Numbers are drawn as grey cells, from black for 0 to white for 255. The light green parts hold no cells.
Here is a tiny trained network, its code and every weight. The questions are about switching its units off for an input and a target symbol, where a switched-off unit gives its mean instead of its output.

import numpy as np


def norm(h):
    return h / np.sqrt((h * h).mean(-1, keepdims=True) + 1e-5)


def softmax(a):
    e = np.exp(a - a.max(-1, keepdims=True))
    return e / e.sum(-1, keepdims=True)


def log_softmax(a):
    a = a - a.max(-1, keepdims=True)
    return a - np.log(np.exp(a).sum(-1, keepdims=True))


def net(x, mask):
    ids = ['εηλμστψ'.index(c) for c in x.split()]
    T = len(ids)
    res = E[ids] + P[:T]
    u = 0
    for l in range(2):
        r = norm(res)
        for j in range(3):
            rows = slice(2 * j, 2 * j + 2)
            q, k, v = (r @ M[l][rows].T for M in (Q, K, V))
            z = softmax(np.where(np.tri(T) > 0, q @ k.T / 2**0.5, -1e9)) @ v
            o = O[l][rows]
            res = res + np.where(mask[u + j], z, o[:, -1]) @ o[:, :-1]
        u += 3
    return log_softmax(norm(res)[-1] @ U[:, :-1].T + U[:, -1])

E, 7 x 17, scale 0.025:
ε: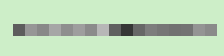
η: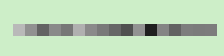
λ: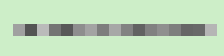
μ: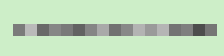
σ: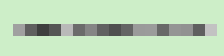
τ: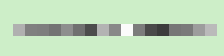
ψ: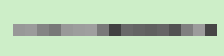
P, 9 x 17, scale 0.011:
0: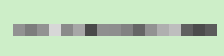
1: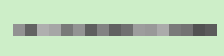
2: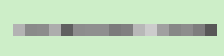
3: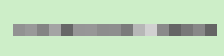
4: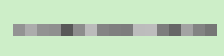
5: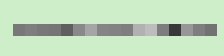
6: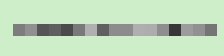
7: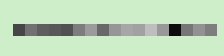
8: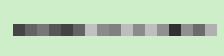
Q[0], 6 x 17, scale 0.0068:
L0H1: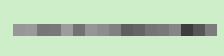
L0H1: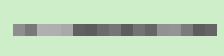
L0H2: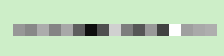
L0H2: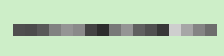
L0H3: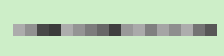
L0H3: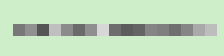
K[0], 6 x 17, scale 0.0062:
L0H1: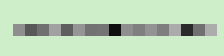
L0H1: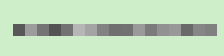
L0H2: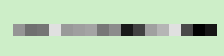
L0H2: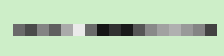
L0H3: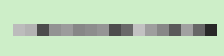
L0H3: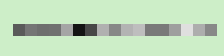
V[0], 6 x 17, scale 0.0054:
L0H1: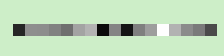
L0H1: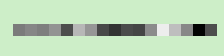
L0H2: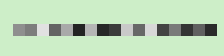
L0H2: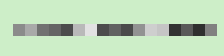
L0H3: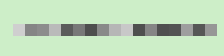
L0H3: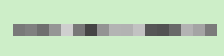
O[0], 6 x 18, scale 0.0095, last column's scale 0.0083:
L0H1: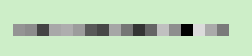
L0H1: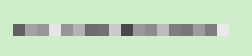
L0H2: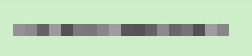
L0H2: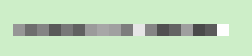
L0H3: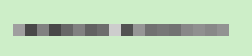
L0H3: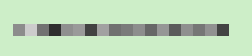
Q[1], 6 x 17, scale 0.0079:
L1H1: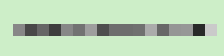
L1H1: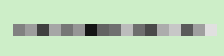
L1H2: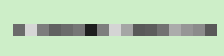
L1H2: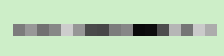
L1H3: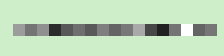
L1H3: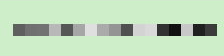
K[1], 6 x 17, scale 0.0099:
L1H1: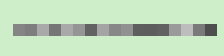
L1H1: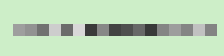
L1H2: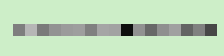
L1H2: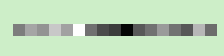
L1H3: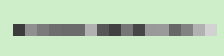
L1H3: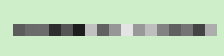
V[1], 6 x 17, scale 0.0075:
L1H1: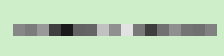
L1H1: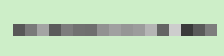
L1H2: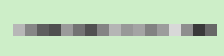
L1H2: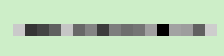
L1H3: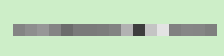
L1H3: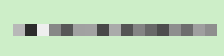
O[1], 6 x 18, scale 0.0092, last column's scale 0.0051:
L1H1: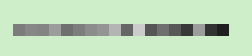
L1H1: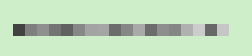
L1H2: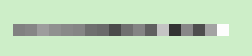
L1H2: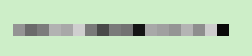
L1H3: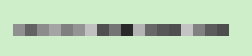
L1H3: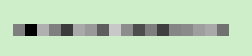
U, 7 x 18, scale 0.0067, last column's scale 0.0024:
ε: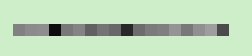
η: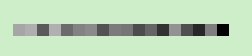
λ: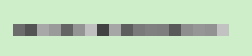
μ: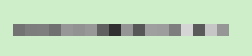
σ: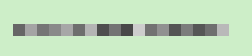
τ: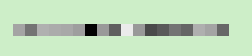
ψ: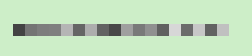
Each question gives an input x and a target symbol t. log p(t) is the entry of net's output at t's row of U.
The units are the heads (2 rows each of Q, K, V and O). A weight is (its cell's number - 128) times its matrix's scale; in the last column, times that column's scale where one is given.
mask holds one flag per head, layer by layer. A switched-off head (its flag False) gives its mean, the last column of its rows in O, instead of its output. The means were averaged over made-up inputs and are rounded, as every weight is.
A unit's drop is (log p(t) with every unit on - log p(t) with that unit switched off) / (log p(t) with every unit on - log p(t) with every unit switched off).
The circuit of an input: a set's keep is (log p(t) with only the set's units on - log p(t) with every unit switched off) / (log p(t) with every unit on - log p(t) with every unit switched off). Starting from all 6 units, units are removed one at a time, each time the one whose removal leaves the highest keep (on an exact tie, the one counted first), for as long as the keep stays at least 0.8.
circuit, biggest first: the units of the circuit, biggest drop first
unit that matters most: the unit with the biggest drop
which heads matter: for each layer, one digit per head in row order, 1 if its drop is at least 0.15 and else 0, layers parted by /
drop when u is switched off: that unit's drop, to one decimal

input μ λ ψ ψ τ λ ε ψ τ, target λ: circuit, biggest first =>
(L0H2 L1H3)
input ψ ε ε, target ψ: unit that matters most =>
L1H2
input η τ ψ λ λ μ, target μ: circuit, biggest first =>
(L0H2 L0H1)
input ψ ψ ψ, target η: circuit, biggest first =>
(L1H1 L0H2)
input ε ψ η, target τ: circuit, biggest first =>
(L1H3 L0H2)
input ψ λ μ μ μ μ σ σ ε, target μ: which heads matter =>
000 / 010
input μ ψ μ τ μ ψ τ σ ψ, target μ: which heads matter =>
100 / 010
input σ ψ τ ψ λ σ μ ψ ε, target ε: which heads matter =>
011 / 010
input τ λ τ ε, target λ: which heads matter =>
111 / 101
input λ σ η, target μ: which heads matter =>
000 / 100
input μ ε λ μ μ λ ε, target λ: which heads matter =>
000 / 001
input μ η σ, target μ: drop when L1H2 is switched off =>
0.1
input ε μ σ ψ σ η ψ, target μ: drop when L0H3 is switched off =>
0.0
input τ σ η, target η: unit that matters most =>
L0H2
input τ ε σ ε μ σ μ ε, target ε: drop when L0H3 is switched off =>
0.8
